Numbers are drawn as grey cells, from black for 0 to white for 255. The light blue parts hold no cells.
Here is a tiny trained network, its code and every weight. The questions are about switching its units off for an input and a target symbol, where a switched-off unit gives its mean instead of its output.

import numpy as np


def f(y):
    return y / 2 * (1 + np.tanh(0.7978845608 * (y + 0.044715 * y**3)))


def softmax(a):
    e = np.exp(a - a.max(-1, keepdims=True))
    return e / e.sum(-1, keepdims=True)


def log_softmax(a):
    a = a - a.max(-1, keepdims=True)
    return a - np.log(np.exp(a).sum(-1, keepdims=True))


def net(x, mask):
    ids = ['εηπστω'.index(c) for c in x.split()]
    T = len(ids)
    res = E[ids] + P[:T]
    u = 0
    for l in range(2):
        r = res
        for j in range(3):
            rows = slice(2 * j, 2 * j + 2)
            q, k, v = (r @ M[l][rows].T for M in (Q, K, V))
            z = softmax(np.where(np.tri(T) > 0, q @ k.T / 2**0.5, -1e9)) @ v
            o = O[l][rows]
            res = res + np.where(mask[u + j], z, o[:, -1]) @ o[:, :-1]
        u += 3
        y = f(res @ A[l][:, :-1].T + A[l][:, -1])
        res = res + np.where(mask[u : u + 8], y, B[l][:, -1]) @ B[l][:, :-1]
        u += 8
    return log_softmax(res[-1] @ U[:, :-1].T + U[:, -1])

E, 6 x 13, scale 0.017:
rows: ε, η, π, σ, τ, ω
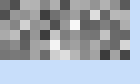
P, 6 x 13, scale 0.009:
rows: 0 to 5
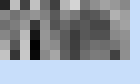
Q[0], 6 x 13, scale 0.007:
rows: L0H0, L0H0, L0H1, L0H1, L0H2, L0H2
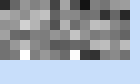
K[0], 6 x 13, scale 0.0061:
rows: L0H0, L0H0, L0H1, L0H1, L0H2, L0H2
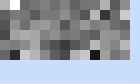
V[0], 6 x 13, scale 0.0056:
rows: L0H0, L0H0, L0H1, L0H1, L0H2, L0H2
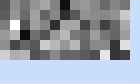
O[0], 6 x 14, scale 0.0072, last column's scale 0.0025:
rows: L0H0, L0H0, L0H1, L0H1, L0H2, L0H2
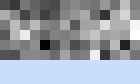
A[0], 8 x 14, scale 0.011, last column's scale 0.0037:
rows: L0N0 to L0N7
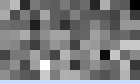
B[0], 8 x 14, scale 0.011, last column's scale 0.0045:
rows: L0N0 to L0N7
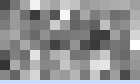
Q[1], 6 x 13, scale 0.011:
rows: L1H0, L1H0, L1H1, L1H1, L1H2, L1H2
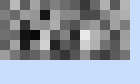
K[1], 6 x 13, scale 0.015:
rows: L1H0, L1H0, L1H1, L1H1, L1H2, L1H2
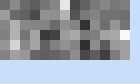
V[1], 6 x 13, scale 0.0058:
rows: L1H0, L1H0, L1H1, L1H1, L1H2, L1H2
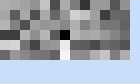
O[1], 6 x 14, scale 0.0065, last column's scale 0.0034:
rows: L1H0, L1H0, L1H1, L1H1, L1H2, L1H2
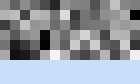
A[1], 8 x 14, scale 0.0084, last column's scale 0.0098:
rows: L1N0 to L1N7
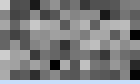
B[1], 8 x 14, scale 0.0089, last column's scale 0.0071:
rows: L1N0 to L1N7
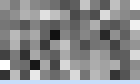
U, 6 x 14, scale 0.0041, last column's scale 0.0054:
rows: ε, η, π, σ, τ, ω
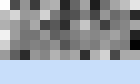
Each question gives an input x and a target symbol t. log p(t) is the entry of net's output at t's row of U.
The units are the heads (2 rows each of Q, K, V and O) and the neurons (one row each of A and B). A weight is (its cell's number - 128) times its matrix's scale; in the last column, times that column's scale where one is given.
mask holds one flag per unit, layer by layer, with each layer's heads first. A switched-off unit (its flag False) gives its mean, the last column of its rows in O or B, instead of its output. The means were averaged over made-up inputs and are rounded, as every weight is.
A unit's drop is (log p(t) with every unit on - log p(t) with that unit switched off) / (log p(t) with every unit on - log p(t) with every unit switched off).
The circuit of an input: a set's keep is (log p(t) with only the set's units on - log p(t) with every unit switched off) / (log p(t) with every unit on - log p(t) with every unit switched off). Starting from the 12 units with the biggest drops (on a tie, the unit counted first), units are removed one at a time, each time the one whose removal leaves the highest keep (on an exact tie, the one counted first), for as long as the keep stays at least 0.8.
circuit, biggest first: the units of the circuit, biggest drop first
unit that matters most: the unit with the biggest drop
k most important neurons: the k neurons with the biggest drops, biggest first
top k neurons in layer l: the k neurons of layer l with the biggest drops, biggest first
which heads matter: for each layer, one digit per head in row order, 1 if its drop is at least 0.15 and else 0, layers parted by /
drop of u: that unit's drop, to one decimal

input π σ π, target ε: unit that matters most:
L1H2
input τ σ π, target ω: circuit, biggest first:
[L0H2, L0N5, L1H2]
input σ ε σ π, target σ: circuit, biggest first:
[L1H2, L1N6, L0N1, L0H1]
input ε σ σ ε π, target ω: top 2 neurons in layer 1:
[L1N0, L1N3]
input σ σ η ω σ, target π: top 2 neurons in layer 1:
[L1N5, L1N0]
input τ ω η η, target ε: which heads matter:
001 / 001
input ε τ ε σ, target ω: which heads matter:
010 / 000
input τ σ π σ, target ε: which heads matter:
000 / 001
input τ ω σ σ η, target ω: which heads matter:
001 / 001
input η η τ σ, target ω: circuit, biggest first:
[L0N0, L1H2]
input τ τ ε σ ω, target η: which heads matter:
000 / 011
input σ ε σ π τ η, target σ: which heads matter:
000 / 101
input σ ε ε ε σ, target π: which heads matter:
101 / 001
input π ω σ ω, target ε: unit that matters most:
L1H2
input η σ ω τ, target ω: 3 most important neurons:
[L0N6, L1N0, L0N4]
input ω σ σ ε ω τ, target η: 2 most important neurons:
[L0N4, L0N3]
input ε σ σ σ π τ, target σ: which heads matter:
010 / 101
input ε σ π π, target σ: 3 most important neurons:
[L1N6, L0N7, L0N1]
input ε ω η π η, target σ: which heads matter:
011 / 101
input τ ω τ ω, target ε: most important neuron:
[L0N3]
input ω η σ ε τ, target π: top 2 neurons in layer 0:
[L0N4, L0N1]
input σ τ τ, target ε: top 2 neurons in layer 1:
[L1N0, L1N5]
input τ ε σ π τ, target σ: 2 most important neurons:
[L0N1, L1N6]
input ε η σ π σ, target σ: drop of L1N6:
0.8
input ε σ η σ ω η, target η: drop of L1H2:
0.5
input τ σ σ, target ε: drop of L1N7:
0.1
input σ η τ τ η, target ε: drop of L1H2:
0.8
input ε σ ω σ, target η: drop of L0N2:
0.0
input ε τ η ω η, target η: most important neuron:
[L0N1]
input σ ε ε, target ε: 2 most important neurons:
[L0N1, L1N5]
